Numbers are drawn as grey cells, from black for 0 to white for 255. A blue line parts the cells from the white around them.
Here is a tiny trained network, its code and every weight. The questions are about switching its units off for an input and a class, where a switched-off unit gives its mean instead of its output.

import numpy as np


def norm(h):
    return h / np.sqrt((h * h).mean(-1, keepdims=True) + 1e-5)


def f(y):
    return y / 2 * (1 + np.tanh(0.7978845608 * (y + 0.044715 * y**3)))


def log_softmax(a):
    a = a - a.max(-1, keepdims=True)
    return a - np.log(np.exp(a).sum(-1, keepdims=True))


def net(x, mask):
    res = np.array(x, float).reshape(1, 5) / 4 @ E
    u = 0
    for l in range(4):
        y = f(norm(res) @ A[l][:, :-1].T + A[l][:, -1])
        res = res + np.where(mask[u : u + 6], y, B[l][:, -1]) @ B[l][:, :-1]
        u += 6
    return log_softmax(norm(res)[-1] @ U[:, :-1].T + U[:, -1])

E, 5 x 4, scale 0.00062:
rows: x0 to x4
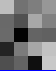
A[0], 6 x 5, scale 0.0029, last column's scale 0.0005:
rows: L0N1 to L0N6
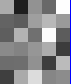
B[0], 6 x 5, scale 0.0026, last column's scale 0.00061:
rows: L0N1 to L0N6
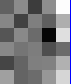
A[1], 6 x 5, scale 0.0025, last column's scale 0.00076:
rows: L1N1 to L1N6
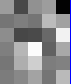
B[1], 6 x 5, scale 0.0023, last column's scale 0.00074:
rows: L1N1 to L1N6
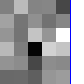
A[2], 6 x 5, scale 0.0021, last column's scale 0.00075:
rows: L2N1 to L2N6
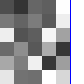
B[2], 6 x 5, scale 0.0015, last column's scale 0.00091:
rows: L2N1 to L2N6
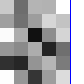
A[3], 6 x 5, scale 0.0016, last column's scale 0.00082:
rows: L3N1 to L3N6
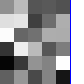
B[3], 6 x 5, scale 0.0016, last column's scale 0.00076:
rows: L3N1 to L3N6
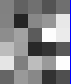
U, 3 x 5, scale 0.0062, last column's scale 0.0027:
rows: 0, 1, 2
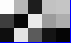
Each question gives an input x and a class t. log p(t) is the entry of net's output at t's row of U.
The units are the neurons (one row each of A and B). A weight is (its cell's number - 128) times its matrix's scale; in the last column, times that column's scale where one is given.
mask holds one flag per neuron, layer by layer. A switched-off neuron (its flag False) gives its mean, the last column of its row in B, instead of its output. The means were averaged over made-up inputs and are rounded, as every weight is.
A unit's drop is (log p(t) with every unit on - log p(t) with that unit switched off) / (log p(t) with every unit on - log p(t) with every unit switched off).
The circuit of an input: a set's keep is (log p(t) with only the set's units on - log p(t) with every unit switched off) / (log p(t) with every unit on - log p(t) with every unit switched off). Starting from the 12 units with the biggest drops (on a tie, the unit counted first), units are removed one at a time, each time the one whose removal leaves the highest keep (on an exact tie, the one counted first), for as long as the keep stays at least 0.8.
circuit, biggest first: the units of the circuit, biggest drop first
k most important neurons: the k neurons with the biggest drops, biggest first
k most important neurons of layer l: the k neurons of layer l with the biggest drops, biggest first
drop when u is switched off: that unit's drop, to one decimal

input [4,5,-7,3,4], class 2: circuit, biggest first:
[L0N3]
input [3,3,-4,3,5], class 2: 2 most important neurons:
[L0N3; L3N2]
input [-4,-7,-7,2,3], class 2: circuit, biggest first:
[L0N3; L2N3]
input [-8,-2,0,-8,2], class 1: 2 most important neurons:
[L1N4; L3N3]
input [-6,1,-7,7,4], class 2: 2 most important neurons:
[L0N3; L3N4]
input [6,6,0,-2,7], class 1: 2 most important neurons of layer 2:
[L2N6; L2N3]
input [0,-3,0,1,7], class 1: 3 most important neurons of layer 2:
[L2N3; L2N1; L2N2]
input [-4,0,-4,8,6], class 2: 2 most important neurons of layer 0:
[L0N3; L0N5]
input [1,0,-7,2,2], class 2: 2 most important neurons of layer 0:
[L0N3; L0N4]
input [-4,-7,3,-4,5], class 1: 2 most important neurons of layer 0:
[L0N6; L0N1]
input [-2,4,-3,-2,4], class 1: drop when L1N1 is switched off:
0.2
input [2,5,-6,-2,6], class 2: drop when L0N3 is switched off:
1.0
